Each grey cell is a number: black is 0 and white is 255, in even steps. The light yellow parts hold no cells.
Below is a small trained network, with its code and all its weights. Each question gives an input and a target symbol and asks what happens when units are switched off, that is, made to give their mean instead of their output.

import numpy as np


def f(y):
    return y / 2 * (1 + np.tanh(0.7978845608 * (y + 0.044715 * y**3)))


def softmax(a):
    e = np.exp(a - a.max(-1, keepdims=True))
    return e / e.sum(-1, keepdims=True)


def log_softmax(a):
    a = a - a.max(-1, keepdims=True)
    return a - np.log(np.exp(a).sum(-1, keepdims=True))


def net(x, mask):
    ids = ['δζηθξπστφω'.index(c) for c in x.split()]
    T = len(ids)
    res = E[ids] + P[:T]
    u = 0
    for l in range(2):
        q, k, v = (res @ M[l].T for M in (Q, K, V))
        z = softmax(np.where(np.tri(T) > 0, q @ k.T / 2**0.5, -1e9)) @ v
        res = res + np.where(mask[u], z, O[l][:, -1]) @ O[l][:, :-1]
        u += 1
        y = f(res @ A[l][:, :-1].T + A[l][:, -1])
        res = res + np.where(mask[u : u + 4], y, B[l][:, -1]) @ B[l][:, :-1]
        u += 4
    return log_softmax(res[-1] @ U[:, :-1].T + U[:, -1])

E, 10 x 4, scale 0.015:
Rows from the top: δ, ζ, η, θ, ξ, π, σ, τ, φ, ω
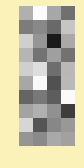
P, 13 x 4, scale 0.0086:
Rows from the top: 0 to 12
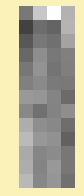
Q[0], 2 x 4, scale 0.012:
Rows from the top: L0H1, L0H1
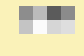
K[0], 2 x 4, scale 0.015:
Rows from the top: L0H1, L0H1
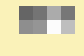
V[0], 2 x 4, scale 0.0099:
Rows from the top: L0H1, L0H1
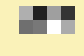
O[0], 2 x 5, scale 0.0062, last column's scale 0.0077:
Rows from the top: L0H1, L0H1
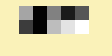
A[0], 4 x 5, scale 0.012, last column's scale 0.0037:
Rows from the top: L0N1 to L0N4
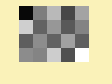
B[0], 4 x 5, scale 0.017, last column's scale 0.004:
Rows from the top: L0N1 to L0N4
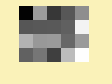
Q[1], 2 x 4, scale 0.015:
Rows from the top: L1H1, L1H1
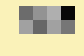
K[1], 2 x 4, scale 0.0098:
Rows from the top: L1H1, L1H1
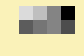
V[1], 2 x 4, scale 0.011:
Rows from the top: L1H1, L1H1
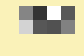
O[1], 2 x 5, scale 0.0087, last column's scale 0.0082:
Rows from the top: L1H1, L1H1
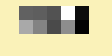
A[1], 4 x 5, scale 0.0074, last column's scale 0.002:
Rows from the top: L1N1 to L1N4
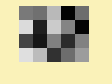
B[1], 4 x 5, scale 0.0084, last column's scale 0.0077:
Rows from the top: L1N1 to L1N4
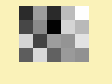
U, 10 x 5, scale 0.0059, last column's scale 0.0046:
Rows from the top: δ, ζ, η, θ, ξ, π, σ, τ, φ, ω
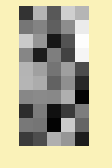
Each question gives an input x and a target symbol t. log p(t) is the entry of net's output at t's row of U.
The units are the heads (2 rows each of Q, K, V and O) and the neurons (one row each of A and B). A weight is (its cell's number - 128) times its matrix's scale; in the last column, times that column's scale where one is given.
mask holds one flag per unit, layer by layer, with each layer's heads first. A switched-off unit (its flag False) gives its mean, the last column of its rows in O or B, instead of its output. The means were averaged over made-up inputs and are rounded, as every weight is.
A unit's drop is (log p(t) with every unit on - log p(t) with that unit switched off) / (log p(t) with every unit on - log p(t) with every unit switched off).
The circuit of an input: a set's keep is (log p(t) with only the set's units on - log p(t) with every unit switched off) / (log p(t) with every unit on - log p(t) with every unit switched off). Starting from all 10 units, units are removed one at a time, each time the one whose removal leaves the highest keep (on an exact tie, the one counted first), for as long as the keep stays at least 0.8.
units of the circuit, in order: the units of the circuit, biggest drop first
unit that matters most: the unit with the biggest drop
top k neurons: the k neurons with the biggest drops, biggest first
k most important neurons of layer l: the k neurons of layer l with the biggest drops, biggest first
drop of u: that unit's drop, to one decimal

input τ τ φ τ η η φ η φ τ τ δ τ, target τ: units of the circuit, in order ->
[L1N1; L1H1; L0N4; L0N1]
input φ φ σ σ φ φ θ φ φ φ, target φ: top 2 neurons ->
[L0N3; L0N4]
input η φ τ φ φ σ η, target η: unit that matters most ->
L0H1
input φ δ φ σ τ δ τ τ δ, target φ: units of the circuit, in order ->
[L1H1; L0N4; L0H1]
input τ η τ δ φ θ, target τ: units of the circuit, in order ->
[L1N1; L1H1; L0N4; L0N1]
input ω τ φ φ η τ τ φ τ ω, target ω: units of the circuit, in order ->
[L0H1; L0N1; L1H1]
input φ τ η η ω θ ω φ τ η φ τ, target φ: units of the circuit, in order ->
[L0N4; L1H1]
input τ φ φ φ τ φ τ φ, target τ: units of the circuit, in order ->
[L1N1; L0N4; L1H1; L0N1]
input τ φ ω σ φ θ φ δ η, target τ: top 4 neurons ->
[L0N4; L0N1; L1N1; L0N3]
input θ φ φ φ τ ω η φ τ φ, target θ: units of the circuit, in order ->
[L0N2; L1N3; L0H1]
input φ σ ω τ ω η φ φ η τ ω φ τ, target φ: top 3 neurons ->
[L0N4; L0N3; L0N1]
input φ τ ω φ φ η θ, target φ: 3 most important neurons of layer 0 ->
[L0N4; L0N1; L0N3]
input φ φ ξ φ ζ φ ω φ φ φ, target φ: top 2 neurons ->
[L0N1; L0N4]
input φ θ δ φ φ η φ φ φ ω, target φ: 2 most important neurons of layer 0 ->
[L0N1; L0N4]
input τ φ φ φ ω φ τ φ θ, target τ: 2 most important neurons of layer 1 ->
[L1N1; L1N2]
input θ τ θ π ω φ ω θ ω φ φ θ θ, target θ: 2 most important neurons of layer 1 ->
[L1N3; L1N1]
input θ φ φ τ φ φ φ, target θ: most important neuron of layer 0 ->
[L0N2]
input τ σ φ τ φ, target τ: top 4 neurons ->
[L1N1; L0N4; L0N1; L0N3]
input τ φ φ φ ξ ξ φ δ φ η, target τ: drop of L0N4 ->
1.4
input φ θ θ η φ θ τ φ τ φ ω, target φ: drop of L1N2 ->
-0.1
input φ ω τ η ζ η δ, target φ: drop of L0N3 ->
0.1
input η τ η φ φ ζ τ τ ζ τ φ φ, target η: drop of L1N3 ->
0.1
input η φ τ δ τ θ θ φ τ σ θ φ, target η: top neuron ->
[L1N1]
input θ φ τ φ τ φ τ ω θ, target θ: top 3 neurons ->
[L0N2; L1N3; L0N4]
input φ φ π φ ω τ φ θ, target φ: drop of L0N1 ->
0.3
